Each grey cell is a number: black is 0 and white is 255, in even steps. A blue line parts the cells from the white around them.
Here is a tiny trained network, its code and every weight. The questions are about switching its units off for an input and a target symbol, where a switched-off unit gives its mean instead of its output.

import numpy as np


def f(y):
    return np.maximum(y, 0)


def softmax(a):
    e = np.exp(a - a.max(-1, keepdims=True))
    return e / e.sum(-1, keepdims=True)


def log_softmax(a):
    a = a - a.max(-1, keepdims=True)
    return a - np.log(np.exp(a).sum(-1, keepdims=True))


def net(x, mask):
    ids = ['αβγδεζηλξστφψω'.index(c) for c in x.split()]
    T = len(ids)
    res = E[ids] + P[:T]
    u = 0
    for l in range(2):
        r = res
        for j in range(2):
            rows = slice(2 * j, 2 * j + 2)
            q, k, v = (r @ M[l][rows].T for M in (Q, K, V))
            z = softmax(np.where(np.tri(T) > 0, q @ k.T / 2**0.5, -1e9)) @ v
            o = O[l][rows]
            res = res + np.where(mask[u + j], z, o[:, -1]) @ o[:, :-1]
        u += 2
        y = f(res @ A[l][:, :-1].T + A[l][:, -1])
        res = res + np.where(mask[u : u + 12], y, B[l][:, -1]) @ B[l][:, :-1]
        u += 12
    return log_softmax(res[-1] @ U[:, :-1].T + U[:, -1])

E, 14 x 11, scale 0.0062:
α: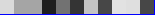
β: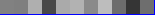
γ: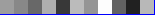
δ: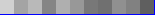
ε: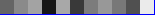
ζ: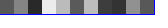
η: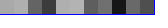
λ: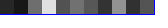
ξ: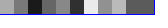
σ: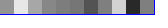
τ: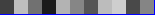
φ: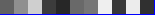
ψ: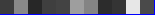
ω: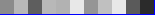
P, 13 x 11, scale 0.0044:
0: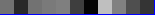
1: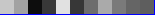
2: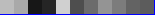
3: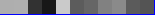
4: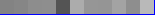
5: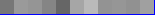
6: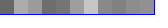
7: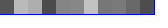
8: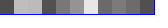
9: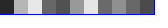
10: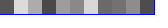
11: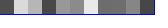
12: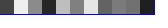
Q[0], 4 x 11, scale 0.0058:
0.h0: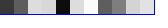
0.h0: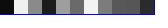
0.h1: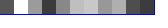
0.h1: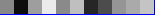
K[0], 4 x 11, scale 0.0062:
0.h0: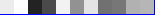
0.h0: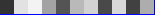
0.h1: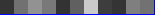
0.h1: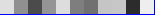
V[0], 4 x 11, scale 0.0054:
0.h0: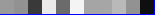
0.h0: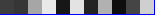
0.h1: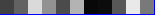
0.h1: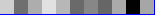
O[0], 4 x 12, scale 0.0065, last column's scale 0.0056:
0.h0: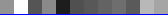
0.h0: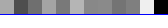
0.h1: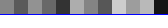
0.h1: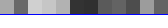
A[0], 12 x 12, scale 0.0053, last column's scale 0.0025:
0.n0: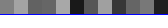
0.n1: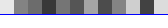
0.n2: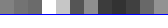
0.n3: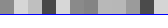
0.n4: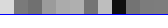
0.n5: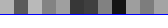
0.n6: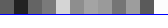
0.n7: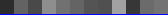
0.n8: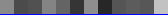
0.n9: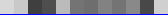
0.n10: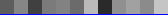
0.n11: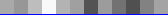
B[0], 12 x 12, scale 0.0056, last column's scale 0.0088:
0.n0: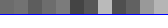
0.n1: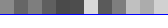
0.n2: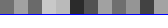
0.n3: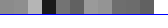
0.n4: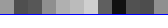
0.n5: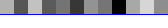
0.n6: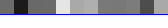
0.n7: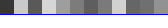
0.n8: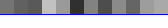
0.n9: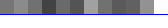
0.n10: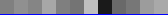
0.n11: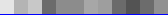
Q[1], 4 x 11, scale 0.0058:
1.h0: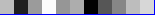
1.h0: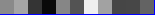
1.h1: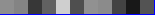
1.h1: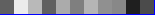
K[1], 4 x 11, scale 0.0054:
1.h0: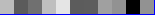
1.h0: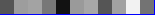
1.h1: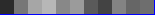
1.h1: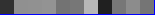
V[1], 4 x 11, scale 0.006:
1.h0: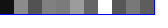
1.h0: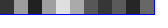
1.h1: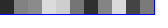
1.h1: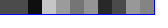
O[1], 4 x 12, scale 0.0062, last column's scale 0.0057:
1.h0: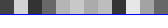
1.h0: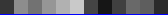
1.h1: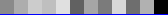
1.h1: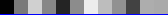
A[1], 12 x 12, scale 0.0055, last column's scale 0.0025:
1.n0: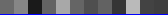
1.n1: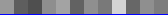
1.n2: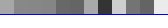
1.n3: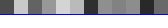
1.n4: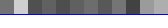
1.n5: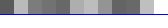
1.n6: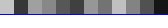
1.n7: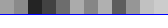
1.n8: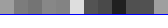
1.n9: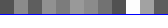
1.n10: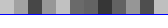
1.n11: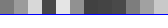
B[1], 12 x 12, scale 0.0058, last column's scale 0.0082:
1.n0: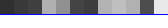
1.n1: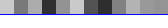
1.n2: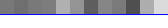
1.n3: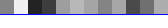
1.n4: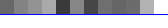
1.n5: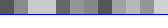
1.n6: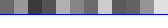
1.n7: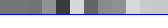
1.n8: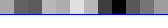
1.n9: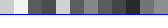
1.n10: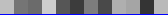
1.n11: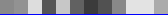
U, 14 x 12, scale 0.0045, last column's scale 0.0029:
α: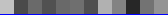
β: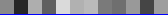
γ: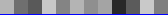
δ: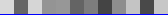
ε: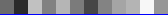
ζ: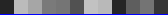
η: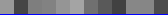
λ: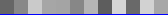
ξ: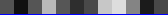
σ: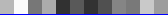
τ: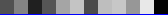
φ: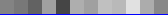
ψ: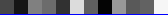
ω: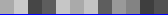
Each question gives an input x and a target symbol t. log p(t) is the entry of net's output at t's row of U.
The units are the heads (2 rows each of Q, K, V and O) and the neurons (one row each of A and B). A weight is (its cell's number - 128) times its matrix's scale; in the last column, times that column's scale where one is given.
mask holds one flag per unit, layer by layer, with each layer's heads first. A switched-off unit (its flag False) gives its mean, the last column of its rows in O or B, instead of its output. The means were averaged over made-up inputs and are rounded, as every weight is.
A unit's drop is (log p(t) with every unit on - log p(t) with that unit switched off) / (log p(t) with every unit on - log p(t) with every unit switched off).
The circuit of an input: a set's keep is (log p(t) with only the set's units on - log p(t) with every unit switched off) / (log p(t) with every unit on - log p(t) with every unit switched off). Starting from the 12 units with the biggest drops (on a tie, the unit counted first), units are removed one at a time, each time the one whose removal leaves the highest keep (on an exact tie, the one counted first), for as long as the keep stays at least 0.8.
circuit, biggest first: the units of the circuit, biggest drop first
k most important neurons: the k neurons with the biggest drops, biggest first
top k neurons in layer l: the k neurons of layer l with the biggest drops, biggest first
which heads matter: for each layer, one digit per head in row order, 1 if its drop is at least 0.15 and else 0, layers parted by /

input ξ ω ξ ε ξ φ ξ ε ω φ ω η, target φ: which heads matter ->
01 / 10
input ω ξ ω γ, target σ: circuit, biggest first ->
[0.h0, 0.n6, 1.n4]
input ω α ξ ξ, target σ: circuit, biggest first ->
[0.h0, 1.n4, 0.n6]
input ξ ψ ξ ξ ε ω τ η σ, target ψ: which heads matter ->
01 / 11
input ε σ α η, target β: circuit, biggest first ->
[0.h0, 0.n6]
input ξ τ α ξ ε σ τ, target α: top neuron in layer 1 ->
[1.n5]
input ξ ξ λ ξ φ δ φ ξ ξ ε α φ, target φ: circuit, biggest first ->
[0.h1, 1.h0, 1.n7]
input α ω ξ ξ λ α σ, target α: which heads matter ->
01 / 10
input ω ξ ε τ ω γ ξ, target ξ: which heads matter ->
01 / 11
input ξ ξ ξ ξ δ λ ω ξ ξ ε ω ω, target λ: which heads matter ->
10 / 01
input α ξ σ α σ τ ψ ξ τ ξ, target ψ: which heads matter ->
01 / 11
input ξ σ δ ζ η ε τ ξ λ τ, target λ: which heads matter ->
00 / 01
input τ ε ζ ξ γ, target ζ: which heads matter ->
11 / 01
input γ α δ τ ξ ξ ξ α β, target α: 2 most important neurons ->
[0.n1, 1.n5]
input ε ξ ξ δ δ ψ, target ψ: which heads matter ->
00 / 11
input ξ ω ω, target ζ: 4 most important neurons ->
[0.n8, 0.n3, 0.n11, 0.n9]
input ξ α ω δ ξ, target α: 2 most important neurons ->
[0.n1, 1.n5]
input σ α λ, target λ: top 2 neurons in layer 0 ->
[0.n7, 0.n3]
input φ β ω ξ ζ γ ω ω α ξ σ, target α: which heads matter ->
11 / 10
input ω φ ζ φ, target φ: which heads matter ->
01 / 10
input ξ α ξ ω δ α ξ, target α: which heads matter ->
00 / 10
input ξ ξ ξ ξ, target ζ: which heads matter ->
01 / 01
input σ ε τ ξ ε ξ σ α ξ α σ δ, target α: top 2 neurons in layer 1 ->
[1.n6, 1.n5]
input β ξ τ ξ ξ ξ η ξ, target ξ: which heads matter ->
01 / 10
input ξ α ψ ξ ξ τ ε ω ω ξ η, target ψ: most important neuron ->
[0.n10]
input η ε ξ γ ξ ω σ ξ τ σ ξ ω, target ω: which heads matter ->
01 / 11
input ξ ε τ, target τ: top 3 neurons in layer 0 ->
[0.n0, 0.n10, 0.n1]
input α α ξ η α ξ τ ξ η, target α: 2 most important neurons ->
[0.n1, 1.n5]
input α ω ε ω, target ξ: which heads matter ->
10 / 01
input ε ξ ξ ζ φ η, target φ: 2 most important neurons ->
[1.n7, 1.n5]
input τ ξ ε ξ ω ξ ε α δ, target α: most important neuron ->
[0.n1]
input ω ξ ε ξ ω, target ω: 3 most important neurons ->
[1.n3, 0.n1, 0.n0]
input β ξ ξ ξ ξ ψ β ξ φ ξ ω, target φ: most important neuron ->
[1.n7]
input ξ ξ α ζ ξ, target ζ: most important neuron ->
[1.n0]
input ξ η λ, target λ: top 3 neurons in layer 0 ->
[0.n7, 0.n3, 0.n8]
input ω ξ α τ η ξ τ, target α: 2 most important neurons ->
[0.n1, 1.n5]
